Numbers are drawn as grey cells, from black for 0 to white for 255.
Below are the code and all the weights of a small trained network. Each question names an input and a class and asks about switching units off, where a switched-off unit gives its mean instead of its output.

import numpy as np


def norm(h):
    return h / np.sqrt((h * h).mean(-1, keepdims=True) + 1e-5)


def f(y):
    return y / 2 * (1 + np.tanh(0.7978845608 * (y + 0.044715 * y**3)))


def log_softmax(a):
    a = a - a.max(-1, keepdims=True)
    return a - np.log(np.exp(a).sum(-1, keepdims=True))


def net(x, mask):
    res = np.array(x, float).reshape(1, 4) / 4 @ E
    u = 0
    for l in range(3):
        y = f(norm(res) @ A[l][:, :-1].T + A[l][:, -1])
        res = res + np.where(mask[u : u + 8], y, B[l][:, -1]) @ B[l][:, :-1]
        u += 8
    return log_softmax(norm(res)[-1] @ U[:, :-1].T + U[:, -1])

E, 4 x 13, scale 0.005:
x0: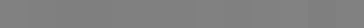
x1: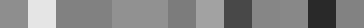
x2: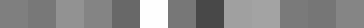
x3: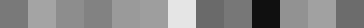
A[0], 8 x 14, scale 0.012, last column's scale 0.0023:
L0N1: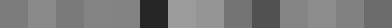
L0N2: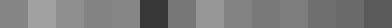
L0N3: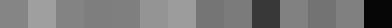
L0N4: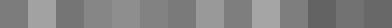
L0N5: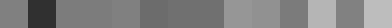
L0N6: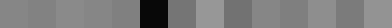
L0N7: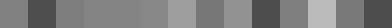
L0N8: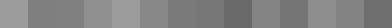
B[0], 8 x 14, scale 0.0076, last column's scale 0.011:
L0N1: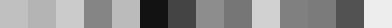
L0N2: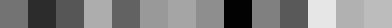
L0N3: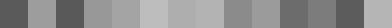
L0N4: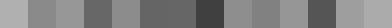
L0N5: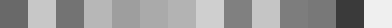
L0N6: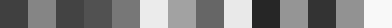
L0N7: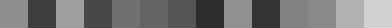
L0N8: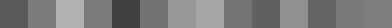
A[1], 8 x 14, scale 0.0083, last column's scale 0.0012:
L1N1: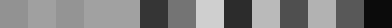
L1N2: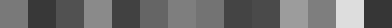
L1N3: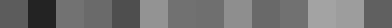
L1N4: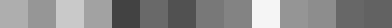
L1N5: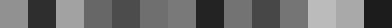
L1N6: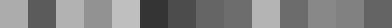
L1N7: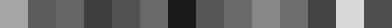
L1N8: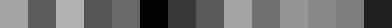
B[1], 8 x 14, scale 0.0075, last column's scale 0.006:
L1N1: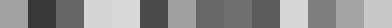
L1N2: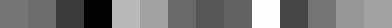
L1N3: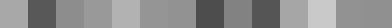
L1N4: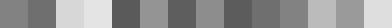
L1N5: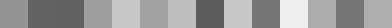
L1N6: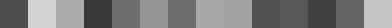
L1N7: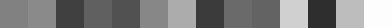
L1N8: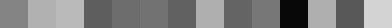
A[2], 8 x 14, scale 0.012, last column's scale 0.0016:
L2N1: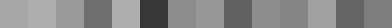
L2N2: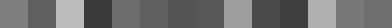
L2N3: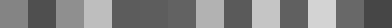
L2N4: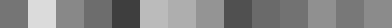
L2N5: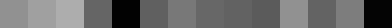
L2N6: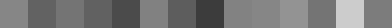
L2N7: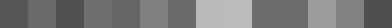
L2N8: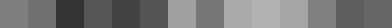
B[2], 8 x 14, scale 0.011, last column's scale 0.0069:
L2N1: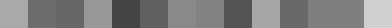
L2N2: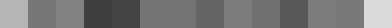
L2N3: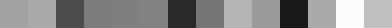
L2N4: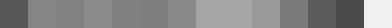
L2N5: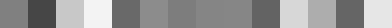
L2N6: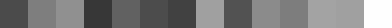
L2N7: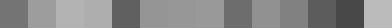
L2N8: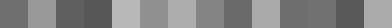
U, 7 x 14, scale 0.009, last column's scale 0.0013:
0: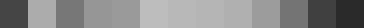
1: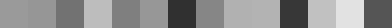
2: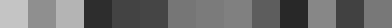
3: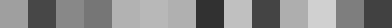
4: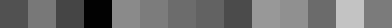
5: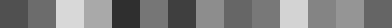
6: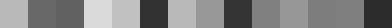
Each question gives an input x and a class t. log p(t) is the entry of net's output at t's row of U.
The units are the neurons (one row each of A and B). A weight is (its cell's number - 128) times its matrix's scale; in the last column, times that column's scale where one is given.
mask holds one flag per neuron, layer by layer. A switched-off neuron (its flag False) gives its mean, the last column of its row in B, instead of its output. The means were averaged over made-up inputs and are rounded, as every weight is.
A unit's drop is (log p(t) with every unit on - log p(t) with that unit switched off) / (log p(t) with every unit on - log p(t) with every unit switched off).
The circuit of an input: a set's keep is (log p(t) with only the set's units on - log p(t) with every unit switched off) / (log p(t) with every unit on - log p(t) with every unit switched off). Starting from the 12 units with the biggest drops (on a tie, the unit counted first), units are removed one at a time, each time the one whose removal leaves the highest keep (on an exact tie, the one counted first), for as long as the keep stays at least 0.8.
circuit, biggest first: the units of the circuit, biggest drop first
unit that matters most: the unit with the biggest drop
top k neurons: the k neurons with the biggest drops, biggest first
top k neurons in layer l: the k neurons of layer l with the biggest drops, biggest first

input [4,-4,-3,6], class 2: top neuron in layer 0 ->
(L0N7)
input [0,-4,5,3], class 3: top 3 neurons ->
(L0N7, L0N1, L1N5)
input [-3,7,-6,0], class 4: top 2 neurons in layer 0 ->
(L0N5, L0N6)
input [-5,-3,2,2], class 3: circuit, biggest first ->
(L0N7, L1N5)
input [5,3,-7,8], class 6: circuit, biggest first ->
(L0N1, L1N1)
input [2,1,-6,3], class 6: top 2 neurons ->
(L0N2, L0N1)
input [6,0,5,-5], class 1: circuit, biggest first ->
(L0N6, L2N3)
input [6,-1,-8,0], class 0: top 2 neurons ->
(L0N6, L0N7)
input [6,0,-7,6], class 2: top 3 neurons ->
(L0N5, L0N1, L0N7)
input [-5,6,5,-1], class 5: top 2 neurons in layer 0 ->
(L0N5, L0N6)
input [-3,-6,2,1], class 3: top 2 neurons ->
(L0N1, L0N7)
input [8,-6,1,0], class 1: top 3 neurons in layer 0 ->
(L0N6, L0N5, L0N3)
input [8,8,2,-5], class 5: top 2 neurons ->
(L0N6, L2N5)
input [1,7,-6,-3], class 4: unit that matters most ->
L0N2
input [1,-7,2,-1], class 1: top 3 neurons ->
(L0N6, L0N5, L2N3)
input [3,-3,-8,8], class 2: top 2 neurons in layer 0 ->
(L0N1, L0N7)
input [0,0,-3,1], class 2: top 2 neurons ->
(L0N5, L0N1)
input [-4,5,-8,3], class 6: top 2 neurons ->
(L0N1, L0N2)
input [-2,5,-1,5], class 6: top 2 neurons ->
(L0N6, L1N1)
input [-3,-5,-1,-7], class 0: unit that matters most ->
L0N1
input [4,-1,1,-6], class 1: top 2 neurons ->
(L0N6, L2N3)
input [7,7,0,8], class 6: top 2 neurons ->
(L0N6, L1N1)
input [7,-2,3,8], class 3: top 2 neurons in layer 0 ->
(L0N7, L0N5)
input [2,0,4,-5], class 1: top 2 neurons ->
(L0N6, L0N7)
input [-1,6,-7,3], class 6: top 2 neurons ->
(L0N1, L0N2)
